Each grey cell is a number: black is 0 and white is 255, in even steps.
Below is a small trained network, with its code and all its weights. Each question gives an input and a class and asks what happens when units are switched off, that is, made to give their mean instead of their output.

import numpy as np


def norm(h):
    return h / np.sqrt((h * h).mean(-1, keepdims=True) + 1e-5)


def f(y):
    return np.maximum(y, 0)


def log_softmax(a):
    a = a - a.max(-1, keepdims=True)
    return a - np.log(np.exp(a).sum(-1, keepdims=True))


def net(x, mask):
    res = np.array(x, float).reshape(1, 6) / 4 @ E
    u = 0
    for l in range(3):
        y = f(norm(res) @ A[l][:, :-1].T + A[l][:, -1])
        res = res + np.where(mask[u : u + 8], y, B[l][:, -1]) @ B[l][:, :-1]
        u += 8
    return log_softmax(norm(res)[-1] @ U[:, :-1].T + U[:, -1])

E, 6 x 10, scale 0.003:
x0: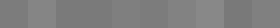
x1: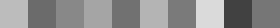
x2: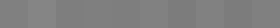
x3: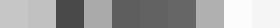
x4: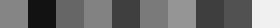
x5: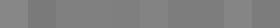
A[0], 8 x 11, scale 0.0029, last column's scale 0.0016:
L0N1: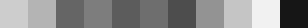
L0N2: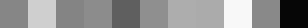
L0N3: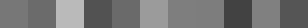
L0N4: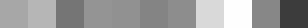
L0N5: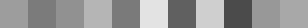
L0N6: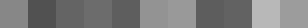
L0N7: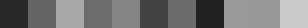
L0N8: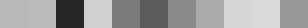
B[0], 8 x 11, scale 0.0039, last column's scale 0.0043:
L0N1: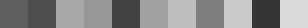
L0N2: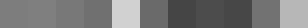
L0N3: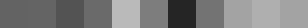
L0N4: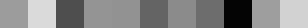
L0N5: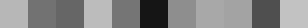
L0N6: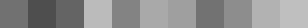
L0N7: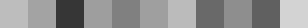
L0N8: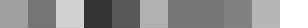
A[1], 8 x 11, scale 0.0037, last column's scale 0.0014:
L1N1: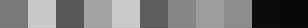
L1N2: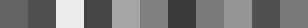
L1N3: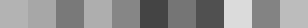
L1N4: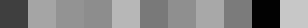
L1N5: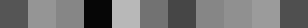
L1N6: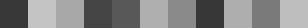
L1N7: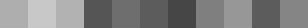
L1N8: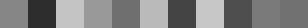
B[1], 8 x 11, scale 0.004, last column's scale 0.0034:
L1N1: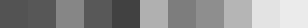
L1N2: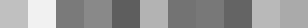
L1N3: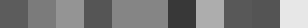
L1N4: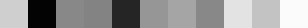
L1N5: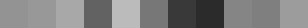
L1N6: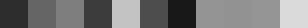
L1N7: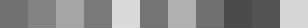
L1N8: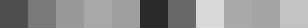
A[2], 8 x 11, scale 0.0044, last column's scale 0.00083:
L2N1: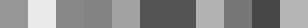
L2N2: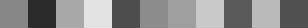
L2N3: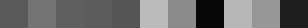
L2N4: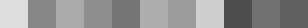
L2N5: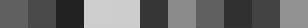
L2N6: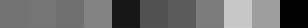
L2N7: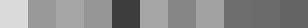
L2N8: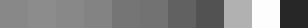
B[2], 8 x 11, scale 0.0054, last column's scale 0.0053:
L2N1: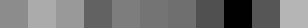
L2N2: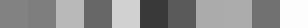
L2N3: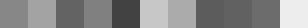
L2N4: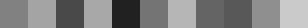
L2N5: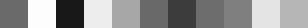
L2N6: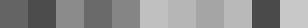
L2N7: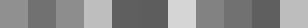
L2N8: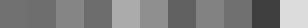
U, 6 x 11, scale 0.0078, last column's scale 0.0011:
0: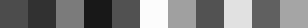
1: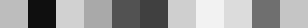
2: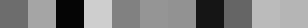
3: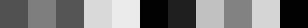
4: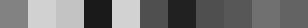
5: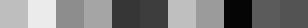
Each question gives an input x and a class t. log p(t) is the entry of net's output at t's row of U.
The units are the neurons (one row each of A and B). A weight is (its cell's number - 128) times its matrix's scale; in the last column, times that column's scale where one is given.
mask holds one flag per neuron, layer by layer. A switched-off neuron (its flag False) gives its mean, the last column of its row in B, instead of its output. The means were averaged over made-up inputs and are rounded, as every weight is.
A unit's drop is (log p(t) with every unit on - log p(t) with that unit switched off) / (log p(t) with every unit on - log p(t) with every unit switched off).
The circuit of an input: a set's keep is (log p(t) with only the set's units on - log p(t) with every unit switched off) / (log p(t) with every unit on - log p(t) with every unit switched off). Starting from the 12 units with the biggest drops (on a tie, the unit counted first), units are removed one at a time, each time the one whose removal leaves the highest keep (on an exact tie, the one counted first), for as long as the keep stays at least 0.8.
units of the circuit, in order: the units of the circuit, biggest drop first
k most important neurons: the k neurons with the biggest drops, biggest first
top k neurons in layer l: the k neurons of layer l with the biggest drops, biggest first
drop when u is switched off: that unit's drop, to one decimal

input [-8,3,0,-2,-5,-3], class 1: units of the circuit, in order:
[L1N4]
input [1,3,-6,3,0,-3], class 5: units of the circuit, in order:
[L1N1, L2N4]
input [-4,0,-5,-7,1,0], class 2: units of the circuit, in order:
[L0N8, L2N5]
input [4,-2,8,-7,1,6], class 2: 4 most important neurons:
[L0N8, L1N1, L0N1, L2N5]
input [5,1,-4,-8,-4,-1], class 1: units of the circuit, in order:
[L1N4, L2N3]
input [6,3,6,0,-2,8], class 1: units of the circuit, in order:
[L0N8, L1N4]
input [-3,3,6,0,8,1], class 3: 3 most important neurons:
[L1N4, L0N8, L1N1]
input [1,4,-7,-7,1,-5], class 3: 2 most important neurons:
[L0N8, L0N1]
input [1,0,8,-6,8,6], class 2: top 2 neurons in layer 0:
[L0N7, L0N5]
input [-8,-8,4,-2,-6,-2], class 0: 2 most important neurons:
[L1N4, L1N1]
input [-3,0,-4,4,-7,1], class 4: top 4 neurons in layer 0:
[L0N2, L0N7, L0N5, L0N8]
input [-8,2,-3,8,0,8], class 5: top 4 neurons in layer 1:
[L1N4, L1N1, L1N3, L1N7]
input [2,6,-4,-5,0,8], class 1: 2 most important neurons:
[L1N4, L0N4]
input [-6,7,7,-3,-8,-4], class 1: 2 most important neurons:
[L1N4, L1N1]
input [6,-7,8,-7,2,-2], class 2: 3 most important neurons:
[L2N5, L0N8, L0N7]
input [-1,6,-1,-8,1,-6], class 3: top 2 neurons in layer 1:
[L1N8, L1N1]
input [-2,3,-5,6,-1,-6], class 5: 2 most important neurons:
[L0N4, L1N4]
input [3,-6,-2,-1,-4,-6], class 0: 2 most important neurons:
[L1N4, L0N8]
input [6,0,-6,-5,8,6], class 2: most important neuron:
[L0N7]
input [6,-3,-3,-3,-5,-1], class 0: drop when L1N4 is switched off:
0.1
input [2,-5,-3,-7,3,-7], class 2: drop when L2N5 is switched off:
0.2
